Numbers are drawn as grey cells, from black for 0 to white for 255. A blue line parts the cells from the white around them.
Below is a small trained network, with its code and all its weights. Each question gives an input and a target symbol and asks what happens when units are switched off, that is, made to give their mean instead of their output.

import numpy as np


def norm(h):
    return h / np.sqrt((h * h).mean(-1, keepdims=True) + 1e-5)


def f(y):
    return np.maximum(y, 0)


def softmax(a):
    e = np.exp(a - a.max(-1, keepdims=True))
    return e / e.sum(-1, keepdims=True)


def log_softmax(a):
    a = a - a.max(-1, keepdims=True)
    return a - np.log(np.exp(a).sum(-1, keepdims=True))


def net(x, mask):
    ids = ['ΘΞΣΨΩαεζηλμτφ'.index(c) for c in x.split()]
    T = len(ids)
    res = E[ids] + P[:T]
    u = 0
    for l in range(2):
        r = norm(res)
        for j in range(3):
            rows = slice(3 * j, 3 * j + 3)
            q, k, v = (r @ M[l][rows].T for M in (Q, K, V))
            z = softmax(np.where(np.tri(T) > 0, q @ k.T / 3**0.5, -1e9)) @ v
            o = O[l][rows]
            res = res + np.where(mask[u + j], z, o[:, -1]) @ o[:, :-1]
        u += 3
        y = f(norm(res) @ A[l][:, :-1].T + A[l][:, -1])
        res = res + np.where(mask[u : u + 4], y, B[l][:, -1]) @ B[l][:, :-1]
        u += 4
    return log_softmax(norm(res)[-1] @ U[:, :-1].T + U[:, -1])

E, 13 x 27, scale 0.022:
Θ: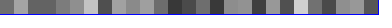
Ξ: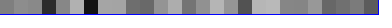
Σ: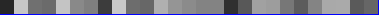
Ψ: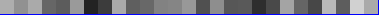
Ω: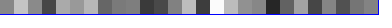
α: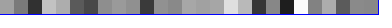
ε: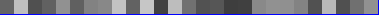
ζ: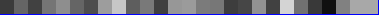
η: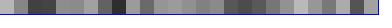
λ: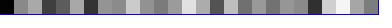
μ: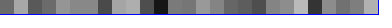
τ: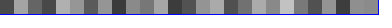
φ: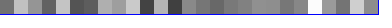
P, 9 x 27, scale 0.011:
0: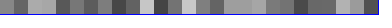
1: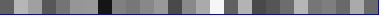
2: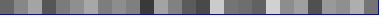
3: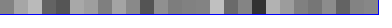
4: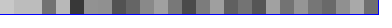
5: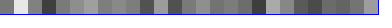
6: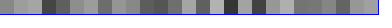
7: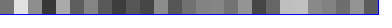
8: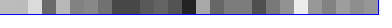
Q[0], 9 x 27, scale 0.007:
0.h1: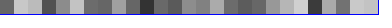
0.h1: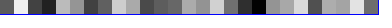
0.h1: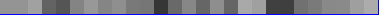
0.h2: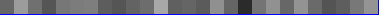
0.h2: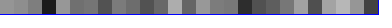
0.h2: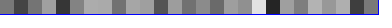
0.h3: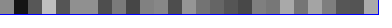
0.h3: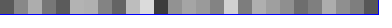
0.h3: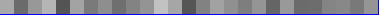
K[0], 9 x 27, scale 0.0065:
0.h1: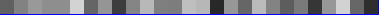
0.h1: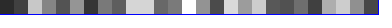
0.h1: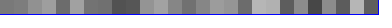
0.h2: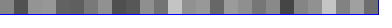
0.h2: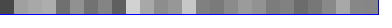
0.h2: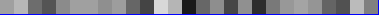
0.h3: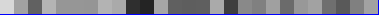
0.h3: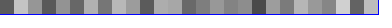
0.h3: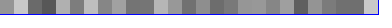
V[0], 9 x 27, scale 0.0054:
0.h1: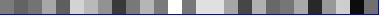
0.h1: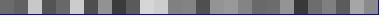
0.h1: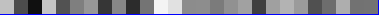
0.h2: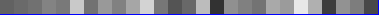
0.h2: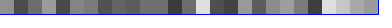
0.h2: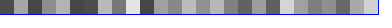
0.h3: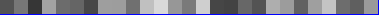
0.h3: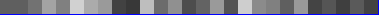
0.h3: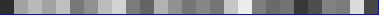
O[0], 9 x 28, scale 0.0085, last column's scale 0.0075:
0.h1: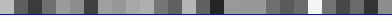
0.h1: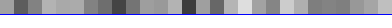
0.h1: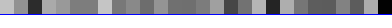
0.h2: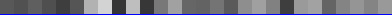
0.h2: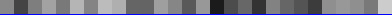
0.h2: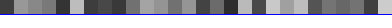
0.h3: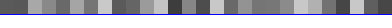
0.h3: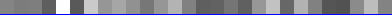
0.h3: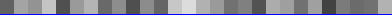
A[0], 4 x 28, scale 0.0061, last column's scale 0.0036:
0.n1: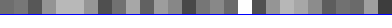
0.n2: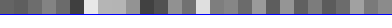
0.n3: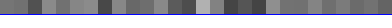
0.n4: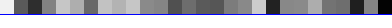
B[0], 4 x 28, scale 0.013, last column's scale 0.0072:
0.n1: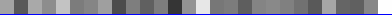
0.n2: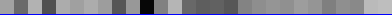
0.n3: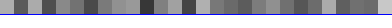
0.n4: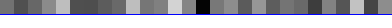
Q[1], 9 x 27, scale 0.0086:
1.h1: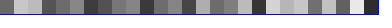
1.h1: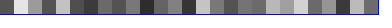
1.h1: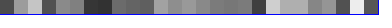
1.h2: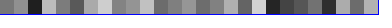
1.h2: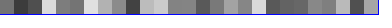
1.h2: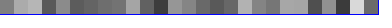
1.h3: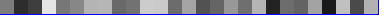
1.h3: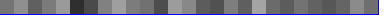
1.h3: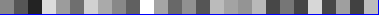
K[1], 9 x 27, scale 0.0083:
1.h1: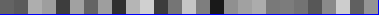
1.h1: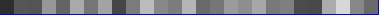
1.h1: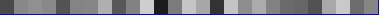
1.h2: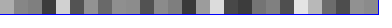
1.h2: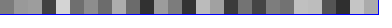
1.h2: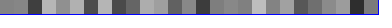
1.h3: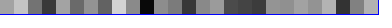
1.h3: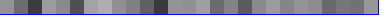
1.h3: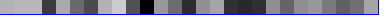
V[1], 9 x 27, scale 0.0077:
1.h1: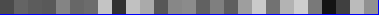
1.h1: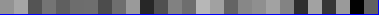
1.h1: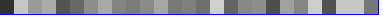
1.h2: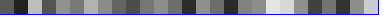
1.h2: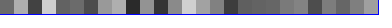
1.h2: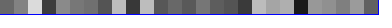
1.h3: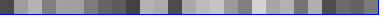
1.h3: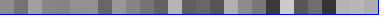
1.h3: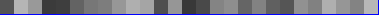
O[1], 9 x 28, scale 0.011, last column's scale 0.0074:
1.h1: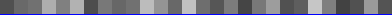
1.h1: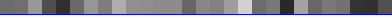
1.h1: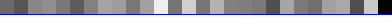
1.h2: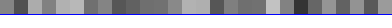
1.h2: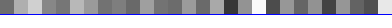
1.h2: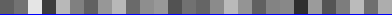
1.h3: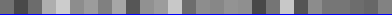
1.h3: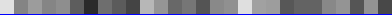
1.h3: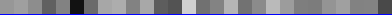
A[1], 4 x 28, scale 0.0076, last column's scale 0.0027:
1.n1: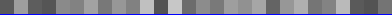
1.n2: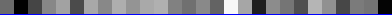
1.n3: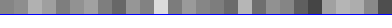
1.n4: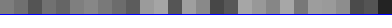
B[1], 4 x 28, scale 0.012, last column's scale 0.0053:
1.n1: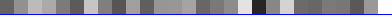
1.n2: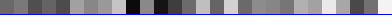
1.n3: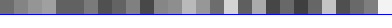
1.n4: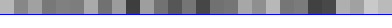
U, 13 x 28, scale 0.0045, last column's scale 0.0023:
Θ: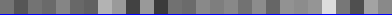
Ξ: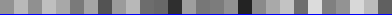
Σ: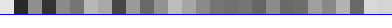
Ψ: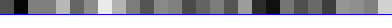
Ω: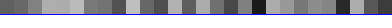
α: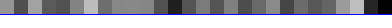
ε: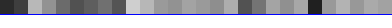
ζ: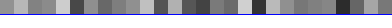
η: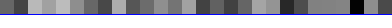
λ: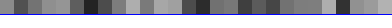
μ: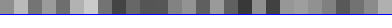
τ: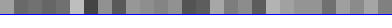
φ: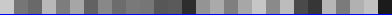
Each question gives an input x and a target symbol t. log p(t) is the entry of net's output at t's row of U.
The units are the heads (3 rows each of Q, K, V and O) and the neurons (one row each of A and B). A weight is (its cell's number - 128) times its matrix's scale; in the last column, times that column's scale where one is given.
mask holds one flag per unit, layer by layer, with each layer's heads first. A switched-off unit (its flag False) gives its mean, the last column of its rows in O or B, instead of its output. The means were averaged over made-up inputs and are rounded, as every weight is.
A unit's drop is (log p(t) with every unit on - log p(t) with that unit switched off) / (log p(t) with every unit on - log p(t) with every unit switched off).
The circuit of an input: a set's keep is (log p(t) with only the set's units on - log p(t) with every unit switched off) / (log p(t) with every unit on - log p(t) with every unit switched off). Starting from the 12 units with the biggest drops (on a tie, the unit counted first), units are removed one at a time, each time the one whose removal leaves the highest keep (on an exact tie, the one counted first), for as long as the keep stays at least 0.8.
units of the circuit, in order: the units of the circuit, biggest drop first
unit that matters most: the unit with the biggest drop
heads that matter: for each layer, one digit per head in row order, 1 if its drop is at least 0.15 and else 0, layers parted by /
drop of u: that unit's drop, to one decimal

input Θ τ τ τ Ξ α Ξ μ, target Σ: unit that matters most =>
0.h2
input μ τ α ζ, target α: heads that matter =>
000 / 101
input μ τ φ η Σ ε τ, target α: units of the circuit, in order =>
[1.h1, 0.h1]
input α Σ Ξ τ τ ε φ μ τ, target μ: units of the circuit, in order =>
[1.h2, 0.h1]
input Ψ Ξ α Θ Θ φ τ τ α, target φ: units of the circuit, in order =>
[0.h1, 1.h3]
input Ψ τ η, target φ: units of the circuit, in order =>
[0.h1, 1.h3]
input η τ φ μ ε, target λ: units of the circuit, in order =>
[0.n4, 0.h1]
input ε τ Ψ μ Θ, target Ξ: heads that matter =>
001 / 100
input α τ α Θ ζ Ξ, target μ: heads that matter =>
000 / 010
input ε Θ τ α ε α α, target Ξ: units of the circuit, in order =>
[1.h1, 0.h3, 1.h3]
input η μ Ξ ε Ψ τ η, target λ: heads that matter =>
100 / 000
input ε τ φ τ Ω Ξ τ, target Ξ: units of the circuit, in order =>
[0.h3, 1.h1, 1.h3]
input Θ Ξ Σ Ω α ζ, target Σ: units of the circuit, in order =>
[0.h2, 0.n2]
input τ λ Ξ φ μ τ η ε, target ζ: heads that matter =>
101 / 010
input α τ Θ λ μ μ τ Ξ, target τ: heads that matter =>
111 / 110
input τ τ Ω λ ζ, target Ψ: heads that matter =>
001 / 110
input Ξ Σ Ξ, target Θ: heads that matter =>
010 / 000
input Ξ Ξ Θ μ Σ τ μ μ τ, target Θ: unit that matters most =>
1.n2
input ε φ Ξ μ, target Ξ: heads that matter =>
001 / 100
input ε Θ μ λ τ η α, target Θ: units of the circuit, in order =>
[0.h1, 1.n2, 1.h2]
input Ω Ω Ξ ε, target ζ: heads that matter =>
010 / 000
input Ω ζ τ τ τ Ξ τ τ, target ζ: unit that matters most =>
0.h2
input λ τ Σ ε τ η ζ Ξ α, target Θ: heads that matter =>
101 / 110
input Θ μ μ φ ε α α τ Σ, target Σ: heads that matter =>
010 / 000
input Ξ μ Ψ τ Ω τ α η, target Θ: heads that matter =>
010 / 000
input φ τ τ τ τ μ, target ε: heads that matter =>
100 / 100
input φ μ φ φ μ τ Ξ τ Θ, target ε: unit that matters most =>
0.h1
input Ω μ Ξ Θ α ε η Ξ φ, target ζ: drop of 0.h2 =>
0.2
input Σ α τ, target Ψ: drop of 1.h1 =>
0.1
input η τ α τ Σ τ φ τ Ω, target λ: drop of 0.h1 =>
0.2
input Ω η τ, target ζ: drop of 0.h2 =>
0.2
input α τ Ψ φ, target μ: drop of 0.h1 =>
0.1
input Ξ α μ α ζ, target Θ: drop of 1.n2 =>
0.7
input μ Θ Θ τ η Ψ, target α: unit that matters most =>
1.h1
